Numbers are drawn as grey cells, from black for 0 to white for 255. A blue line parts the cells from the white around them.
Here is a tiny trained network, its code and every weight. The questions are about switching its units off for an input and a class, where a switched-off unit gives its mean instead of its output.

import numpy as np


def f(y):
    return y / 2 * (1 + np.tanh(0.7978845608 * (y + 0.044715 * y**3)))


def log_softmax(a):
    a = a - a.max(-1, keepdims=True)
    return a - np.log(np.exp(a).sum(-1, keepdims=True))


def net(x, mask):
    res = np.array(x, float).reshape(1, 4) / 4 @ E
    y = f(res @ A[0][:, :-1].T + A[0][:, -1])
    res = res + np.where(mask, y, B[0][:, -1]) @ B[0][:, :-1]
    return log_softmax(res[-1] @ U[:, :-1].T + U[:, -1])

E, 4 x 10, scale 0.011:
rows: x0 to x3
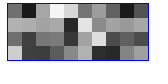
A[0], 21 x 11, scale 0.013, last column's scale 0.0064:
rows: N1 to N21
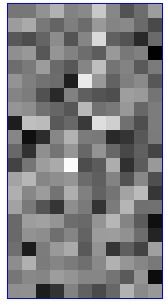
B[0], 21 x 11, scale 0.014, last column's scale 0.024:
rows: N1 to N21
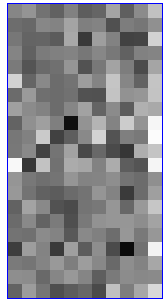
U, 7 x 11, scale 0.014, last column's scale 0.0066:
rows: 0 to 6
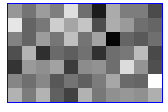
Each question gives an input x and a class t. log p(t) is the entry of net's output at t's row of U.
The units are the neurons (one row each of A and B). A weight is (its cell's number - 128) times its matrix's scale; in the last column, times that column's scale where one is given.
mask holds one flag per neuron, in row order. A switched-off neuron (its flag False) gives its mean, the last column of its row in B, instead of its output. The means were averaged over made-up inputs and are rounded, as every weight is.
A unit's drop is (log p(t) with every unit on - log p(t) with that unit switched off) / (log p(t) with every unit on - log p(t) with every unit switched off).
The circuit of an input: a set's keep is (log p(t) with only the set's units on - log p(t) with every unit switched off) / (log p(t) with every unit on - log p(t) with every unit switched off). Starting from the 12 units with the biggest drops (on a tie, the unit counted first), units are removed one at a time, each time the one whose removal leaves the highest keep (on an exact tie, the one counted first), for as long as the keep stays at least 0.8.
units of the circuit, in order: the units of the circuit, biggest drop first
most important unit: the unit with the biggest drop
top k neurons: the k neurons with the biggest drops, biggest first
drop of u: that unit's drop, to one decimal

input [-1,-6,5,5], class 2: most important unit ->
N10
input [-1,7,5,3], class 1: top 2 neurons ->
(N10; N9)
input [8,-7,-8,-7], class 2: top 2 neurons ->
(N18; N21)
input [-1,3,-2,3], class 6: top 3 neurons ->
(N18; N11; N3)
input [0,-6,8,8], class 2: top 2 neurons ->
(N10; N18)
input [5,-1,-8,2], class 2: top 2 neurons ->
(N21; N7)
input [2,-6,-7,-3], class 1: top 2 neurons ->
(N12; N10)
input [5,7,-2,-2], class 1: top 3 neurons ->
(N18; N10; N9)
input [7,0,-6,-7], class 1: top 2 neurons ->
(N12; N10)
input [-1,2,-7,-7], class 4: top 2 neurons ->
(N9; N6)
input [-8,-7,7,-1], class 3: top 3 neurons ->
(N12; N10; N21)
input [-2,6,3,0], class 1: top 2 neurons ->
(N10; N9)
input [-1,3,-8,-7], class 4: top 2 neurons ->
(N9; N6)
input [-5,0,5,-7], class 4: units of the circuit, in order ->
(N9)
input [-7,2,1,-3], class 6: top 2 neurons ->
(N6; N8)
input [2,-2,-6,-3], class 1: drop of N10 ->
0.1
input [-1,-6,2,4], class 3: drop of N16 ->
0.0
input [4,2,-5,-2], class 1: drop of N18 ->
0.1
